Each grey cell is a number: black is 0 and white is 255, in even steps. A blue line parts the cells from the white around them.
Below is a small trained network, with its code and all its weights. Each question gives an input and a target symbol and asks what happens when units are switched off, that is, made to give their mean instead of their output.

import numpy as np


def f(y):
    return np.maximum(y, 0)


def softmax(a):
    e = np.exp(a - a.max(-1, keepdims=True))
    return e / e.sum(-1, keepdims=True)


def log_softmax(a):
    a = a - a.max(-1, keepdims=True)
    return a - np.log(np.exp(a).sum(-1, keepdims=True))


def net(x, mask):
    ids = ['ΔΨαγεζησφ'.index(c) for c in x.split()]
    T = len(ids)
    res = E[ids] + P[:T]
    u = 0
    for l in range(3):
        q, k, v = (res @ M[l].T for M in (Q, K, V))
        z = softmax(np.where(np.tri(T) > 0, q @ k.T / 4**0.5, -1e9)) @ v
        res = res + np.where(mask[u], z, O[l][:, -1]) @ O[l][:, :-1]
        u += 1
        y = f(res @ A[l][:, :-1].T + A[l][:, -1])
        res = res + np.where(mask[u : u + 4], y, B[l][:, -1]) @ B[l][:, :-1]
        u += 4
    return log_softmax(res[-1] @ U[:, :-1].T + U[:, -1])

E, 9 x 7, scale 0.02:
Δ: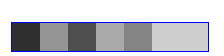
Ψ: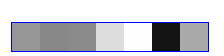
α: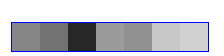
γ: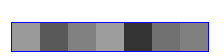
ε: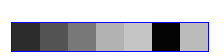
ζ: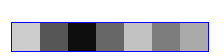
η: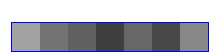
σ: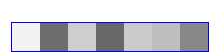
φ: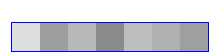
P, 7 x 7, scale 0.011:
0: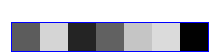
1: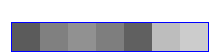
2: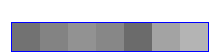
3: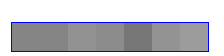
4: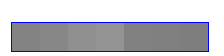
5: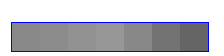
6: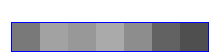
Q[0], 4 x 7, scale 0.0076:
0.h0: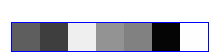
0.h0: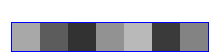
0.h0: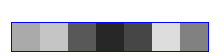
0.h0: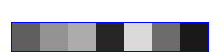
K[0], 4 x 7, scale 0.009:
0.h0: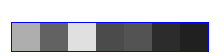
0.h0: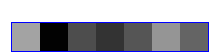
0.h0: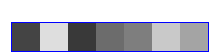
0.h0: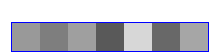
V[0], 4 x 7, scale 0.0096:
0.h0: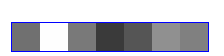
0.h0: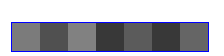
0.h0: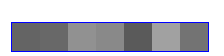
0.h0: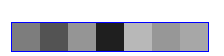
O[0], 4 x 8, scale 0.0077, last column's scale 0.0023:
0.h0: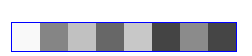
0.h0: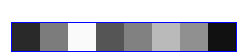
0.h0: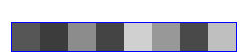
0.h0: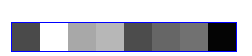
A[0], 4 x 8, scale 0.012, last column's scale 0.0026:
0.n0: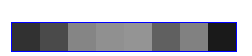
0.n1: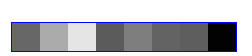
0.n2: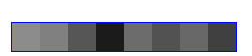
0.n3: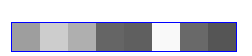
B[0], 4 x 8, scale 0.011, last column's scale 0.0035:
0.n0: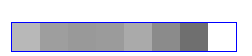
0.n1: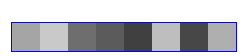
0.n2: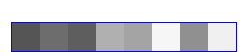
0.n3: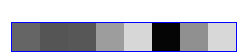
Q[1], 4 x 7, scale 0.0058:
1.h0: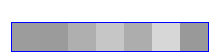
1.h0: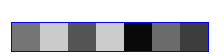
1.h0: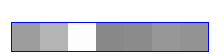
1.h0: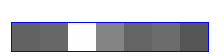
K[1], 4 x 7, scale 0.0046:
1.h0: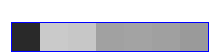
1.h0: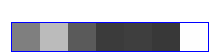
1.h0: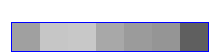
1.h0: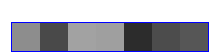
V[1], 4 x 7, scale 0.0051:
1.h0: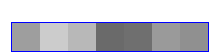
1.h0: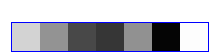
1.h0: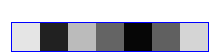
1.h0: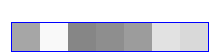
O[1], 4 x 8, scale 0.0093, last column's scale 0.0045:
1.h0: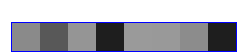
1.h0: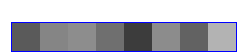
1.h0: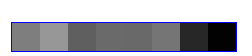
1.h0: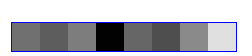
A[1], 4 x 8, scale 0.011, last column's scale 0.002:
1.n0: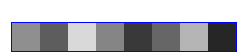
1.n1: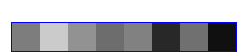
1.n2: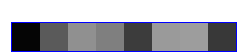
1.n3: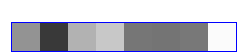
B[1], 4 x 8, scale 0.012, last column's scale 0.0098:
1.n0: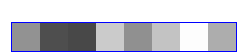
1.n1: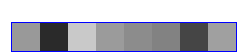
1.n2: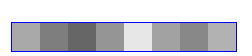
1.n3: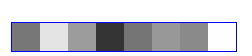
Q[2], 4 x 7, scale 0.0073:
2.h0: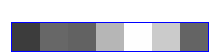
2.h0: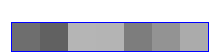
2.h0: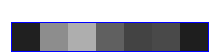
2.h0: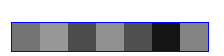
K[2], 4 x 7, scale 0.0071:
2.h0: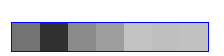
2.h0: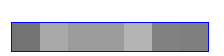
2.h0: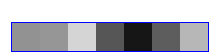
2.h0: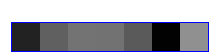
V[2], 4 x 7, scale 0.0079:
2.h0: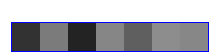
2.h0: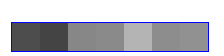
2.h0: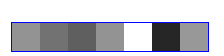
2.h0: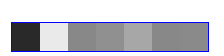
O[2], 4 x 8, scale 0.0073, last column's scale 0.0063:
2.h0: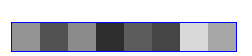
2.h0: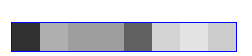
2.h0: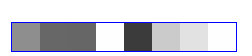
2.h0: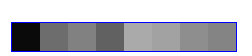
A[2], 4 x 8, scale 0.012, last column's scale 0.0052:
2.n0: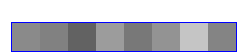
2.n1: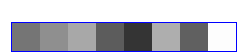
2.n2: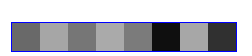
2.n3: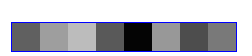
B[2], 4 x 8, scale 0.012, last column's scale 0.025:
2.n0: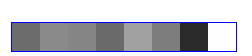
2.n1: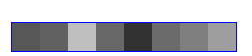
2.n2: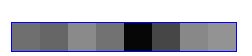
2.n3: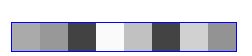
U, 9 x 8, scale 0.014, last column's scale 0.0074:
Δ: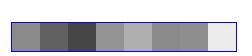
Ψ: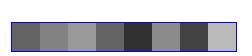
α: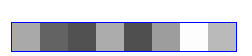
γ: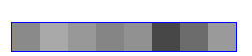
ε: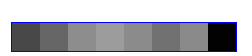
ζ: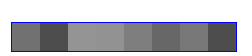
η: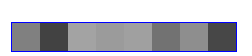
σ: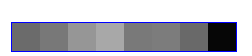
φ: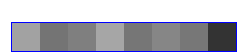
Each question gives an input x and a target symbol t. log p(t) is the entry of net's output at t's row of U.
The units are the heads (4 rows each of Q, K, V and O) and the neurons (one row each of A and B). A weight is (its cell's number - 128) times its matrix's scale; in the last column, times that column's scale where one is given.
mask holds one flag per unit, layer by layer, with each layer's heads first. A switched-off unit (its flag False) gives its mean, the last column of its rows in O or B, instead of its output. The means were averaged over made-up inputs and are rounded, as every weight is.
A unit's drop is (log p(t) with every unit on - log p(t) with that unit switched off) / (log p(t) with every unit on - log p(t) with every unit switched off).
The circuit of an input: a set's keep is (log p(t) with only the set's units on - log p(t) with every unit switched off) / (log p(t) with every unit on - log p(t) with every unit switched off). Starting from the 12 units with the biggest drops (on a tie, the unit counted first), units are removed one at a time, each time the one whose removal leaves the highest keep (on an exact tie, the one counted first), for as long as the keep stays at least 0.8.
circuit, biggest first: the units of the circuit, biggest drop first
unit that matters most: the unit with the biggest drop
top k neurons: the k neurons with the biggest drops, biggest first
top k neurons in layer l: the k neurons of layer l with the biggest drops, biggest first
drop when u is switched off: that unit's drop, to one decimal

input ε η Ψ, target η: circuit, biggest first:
[0.h0; 1.n1; 1.n0]
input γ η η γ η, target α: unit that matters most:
0.n2
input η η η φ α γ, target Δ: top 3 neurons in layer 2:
[2.n0; 2.n1; 2.n2]
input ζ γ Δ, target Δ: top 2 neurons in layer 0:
[0.n3; 0.n0]
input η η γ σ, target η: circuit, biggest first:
[0.n3; 1.n1; 0.h0]
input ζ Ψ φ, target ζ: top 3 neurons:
[2.n0; 1.n1; 0.n3]
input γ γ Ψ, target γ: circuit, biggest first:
[1.n3; 1.n0]
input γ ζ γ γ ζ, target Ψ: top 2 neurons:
[2.n3; 2.n2]
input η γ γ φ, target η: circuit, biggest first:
[0.h0; 0.n3; 1.n1]
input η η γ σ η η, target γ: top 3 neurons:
[2.n3; 0.n1; 1.n0]
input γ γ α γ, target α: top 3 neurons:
[2.n0; 2.n3; 1.n2]
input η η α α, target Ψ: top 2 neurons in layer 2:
[2.n0; 2.n3]
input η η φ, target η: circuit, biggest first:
[0.h0; 1.n1; 0.n3]
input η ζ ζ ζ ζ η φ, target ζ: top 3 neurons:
[1.n1; 0.n3; 2.n2]
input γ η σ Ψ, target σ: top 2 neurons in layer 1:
[1.n1; 1.n2]
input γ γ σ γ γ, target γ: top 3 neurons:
[2.n3; 1.n3; 1.n0]
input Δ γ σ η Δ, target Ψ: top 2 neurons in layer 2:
[2.n0; 2.n2]
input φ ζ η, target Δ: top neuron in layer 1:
[1.n2]
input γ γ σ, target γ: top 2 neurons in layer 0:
[0.n3; 0.n2]
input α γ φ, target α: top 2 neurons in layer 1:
[1.n2; 1.n1]
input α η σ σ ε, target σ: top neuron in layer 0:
[0.n2]
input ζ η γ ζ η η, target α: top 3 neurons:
[2.n0; 0.n1; 2.n3]
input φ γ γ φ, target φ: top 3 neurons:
[0.n3; 0.n2; 1.n1]
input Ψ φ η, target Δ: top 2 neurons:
[1.n2; 1.n3]
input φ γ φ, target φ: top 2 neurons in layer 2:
[2.n0; 2.n1]
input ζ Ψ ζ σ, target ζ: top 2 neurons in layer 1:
[1.n1; 1.n0]
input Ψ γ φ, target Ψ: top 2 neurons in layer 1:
[1.n2; 1.n3]
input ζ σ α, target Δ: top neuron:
[2.n0]
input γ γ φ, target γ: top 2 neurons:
[0.n3; 0.n2]
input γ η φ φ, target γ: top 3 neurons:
[0.n3; 1.n3; 0.n2]
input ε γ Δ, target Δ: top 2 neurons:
[2.n0; 0.n0]
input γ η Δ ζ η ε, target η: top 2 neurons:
[1.n1; 0.n0]
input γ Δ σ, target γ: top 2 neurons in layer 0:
[0.n2; 0.n3]
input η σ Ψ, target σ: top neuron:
[2.n0]
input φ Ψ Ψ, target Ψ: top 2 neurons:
[2.n2; 2.n0]
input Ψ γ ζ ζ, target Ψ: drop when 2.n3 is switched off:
0.2
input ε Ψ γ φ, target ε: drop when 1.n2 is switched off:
-0.1
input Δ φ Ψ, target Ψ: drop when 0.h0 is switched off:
0.2
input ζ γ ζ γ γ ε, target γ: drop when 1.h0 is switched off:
0.1
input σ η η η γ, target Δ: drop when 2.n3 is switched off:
0.0
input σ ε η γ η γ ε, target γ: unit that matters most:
0.n0
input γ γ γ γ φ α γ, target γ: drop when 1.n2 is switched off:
0.1
